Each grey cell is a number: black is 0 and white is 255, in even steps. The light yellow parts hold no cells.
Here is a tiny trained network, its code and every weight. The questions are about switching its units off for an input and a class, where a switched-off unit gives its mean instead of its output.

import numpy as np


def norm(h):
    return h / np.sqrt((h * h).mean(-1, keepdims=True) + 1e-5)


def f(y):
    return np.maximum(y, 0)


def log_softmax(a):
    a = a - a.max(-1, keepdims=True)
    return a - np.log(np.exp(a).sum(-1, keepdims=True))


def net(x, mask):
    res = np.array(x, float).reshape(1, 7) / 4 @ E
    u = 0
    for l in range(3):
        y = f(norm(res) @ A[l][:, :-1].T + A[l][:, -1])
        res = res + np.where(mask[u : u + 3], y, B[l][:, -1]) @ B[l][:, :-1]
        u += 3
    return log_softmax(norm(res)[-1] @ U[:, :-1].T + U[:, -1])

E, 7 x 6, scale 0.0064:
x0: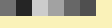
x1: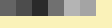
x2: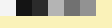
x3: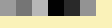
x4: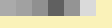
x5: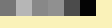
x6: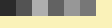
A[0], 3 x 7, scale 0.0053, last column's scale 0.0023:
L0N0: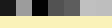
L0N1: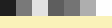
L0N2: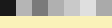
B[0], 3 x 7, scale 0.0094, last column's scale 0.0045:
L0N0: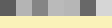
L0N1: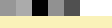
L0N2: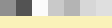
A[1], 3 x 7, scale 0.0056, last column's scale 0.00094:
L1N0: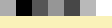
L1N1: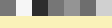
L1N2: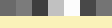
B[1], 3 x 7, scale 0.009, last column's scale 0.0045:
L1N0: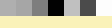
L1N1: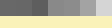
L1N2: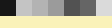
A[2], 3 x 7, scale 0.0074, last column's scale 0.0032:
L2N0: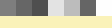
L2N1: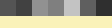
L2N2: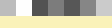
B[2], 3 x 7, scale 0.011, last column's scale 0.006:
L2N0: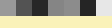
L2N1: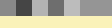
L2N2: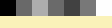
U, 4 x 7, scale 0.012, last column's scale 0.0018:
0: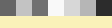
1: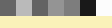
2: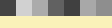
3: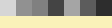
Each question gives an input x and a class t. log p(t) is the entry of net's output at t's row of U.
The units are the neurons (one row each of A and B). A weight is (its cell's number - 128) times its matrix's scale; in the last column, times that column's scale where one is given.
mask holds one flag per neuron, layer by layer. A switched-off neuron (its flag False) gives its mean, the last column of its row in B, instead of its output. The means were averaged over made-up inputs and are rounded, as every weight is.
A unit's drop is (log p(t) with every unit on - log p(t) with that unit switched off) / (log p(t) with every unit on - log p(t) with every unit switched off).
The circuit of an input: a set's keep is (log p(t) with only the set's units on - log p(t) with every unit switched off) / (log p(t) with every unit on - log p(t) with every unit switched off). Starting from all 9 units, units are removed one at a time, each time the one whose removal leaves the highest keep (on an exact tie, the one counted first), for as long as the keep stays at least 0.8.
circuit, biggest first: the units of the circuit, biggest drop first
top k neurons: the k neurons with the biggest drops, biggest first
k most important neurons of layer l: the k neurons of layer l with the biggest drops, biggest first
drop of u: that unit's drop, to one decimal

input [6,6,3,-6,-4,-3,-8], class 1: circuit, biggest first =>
L2N0
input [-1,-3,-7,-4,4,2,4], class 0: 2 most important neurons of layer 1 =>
L1N0; L1N2
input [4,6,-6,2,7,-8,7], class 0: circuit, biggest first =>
L2N2; L0N2
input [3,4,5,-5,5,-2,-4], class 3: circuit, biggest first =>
L1N0; L0N0
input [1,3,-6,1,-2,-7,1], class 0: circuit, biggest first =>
L0N2; L2N2
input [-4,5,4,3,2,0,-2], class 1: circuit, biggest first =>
L0N0; L0N1; L0N2
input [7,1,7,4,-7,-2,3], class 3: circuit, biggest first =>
L1N0; L2N2
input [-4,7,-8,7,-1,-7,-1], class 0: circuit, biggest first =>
L0N0; L0N2; L2N2
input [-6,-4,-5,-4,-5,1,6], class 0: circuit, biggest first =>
L0N2; L2N2
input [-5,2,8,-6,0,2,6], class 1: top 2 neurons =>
L2N0; L1N2
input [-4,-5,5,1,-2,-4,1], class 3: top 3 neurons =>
L1N0; L0N1; L1N2
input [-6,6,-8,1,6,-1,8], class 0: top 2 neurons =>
L0N2; L0N0
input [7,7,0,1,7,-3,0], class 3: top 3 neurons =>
L1N0; L2N2; L1N2
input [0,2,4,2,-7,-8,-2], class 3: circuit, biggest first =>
L1N0
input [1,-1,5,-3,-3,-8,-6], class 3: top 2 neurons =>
L1N0; L0N0
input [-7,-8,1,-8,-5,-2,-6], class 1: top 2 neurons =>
L2N0; L0N1
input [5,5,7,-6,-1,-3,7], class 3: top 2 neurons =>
L1N0; L2N1
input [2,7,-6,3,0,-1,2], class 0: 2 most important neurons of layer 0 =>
L0N0; L0N2
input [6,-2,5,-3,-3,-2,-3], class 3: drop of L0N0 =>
0.2
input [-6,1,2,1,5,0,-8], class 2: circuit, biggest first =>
L2N2
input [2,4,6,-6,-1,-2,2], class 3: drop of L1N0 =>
0.3
